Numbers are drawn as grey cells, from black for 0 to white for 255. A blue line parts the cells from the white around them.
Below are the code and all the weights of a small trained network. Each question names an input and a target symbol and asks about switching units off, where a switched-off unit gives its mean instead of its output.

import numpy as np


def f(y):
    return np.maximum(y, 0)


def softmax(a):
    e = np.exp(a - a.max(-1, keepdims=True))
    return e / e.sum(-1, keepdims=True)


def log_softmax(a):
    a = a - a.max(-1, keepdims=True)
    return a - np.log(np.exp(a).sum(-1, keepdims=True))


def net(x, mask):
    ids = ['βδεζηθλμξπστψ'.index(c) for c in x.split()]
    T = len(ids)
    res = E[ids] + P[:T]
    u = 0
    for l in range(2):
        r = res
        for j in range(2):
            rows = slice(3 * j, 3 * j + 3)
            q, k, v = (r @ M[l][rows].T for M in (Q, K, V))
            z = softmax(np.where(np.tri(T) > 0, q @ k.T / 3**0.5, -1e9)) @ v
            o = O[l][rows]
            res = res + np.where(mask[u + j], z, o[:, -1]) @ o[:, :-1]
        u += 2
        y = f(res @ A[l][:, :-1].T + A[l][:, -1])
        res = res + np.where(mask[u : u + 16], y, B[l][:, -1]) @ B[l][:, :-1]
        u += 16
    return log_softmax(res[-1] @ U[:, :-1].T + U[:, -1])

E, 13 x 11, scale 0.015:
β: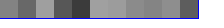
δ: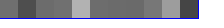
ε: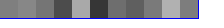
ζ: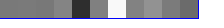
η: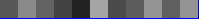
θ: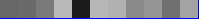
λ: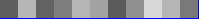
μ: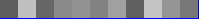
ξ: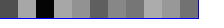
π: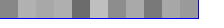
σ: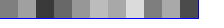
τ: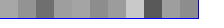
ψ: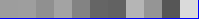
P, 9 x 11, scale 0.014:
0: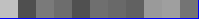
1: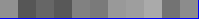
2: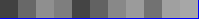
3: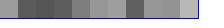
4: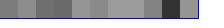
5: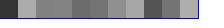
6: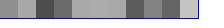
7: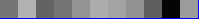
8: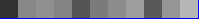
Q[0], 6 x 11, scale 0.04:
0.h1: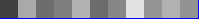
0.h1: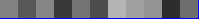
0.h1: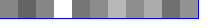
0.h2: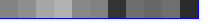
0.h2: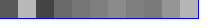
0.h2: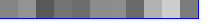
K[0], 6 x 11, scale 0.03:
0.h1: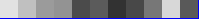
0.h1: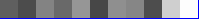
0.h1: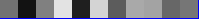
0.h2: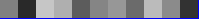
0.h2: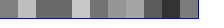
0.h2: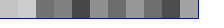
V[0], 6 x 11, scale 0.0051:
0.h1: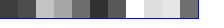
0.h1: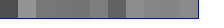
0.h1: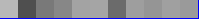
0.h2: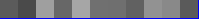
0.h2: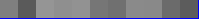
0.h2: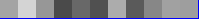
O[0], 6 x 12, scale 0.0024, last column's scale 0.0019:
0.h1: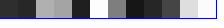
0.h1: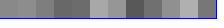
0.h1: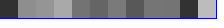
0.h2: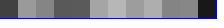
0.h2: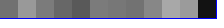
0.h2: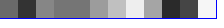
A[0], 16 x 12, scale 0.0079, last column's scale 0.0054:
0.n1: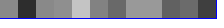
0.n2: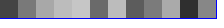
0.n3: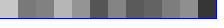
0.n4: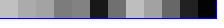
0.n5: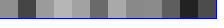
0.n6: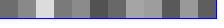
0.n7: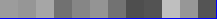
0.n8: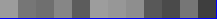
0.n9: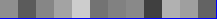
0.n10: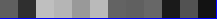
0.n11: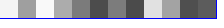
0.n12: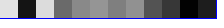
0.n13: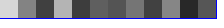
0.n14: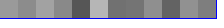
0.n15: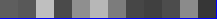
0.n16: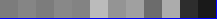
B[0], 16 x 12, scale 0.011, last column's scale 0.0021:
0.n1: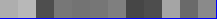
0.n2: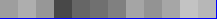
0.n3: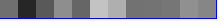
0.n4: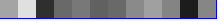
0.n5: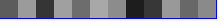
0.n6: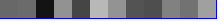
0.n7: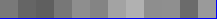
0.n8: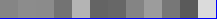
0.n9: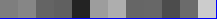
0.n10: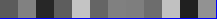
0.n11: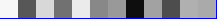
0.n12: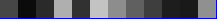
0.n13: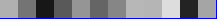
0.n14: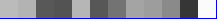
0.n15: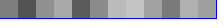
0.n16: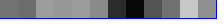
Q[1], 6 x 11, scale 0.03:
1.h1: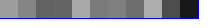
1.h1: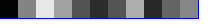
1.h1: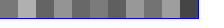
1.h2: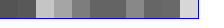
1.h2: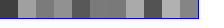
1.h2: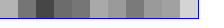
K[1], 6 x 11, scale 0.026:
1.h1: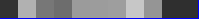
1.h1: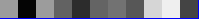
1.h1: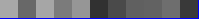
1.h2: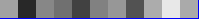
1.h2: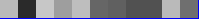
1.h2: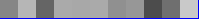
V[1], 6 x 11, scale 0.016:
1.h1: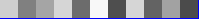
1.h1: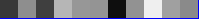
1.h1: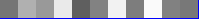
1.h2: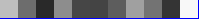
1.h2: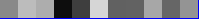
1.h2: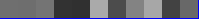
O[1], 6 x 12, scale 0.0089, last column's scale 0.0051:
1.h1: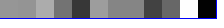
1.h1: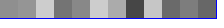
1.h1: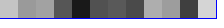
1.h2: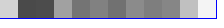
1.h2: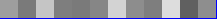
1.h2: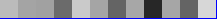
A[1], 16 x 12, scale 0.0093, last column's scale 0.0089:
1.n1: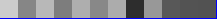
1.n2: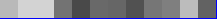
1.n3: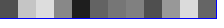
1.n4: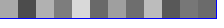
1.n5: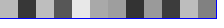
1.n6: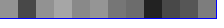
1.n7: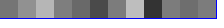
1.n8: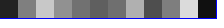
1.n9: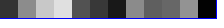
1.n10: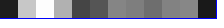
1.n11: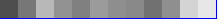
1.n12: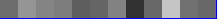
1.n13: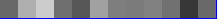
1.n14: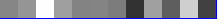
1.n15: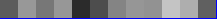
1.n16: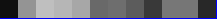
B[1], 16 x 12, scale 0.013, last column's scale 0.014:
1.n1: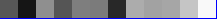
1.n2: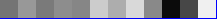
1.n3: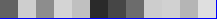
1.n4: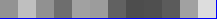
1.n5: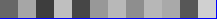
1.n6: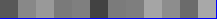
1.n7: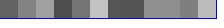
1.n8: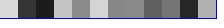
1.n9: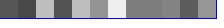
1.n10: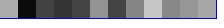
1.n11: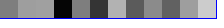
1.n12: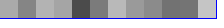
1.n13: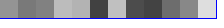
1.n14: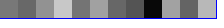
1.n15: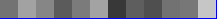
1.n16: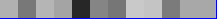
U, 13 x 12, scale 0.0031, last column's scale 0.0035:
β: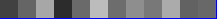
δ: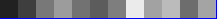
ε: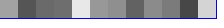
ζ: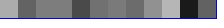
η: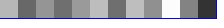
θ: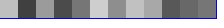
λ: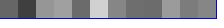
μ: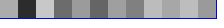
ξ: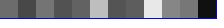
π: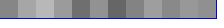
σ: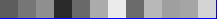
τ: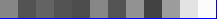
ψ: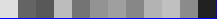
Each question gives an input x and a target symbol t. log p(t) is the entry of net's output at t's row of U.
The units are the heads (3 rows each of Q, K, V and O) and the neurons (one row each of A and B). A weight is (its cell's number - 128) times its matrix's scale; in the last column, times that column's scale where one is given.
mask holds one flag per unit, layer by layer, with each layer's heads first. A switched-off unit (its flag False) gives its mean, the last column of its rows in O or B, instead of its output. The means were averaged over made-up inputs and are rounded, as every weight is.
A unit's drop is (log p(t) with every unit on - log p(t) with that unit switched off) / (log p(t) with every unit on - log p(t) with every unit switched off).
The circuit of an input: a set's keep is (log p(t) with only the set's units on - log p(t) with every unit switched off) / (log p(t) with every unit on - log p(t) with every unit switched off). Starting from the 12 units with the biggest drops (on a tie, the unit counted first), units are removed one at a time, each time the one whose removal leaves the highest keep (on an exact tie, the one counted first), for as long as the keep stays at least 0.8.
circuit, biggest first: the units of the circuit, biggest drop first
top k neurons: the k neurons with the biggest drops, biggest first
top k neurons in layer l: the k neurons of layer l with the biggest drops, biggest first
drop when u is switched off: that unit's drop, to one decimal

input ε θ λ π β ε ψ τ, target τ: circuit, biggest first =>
1.h1
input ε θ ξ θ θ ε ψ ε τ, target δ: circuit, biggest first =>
1.h1, 0.n11
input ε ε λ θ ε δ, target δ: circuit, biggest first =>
1.h1, 0.n11
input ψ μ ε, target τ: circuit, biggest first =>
0.n11, 1.h2, 1.h1, 1.n15
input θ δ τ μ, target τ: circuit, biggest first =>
1.h1, 1.h2, 1.n2
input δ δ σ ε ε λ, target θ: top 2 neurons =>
1.n16, 1.n8
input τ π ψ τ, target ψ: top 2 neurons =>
1.n5, 0.n6
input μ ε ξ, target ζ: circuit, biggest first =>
1.h1, 0.n11, 1.n1
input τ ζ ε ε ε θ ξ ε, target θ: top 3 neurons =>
0.n14, 1.n2, 1.n3
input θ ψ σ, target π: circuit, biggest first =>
1.h1, 1.n3, 0.n13, 0.n16
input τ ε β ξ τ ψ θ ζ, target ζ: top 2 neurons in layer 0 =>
0.n8, 0.n15
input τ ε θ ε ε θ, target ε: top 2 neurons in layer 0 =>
0.n13, 0.n11
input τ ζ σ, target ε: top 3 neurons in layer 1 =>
1.n8, 1.n9, 1.n3
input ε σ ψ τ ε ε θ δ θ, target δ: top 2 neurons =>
0.n11, 1.n4
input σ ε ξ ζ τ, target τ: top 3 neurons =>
1.n2, 0.n9, 1.n5
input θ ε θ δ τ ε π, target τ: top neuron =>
0.n14
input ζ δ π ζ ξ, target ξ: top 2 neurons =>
1.n1, 1.n13
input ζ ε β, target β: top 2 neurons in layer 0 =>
0.n11, 0.n12
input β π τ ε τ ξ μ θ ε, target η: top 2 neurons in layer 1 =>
1.n8, 1.n3
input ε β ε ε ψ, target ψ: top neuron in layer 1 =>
1.n5
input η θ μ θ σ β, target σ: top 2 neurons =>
1.n11, 1.n5
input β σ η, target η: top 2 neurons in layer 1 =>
1.n8, 1.n3
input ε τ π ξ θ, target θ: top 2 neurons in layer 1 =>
1.n2, 1.n3
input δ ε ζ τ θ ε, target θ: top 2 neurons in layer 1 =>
1.n16, 1.n8
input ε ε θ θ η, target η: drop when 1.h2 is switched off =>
0.9
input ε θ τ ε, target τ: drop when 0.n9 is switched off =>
0.1
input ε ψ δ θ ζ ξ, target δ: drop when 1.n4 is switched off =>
0.1
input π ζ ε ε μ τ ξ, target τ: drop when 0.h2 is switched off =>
0.0
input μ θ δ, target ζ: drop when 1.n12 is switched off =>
0.1
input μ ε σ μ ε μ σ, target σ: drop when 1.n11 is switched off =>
0.2
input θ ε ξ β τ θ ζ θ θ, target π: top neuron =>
1.n3
